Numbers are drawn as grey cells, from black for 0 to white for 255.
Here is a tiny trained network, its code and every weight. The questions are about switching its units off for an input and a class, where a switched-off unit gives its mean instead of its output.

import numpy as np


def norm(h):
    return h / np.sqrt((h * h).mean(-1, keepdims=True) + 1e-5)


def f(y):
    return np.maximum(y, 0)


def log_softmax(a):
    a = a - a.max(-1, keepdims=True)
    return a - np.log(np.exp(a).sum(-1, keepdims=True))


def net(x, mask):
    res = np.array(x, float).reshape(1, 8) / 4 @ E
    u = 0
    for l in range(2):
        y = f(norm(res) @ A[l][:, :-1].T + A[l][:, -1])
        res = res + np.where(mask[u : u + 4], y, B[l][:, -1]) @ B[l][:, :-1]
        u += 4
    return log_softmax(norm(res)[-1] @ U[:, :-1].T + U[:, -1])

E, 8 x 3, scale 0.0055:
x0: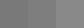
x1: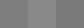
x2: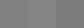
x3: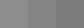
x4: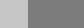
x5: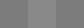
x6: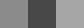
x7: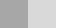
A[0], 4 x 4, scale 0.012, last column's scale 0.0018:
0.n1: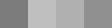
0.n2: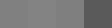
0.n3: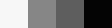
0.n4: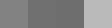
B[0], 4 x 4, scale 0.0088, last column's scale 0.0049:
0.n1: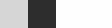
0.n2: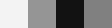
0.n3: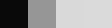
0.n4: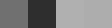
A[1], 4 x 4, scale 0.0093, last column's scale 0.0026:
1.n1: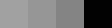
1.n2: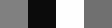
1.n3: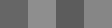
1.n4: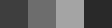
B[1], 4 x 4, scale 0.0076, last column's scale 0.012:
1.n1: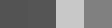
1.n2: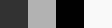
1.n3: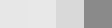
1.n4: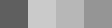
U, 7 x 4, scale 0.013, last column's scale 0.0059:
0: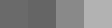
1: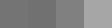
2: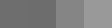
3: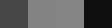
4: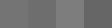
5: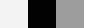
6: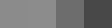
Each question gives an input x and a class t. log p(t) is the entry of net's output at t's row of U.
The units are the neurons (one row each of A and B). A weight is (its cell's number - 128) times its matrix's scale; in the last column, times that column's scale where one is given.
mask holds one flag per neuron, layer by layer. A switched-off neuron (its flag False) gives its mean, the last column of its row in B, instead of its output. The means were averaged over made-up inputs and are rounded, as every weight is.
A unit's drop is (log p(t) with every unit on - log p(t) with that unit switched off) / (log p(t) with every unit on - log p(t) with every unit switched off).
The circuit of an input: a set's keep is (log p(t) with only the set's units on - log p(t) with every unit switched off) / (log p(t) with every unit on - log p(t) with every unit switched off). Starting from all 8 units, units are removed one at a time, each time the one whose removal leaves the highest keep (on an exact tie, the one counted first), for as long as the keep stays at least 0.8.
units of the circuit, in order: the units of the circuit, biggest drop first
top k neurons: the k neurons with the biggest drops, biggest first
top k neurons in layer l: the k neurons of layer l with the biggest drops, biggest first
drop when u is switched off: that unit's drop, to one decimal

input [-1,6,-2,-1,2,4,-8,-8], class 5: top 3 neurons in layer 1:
[1.n2; 1.n4; 1.n3]
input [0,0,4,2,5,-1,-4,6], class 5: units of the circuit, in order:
[0.n1]
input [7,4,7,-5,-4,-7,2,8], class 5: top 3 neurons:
[0.n1; 0.n3; 1.n4]
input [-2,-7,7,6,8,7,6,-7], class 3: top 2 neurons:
[0.n3; 0.n1]
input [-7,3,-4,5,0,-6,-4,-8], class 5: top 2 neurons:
[1.n2; 0.n3]
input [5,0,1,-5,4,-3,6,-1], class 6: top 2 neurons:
[1.n2; 0.n1]
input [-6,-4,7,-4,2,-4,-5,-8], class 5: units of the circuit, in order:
[1.n2; 0.n3]
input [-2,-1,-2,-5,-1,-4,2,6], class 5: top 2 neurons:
[0.n1; 0.n3]
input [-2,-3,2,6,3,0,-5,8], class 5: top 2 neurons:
[0.n1; 1.n4]
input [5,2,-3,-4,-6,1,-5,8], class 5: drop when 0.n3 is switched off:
0.3
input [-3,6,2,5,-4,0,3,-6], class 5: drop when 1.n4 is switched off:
0.1
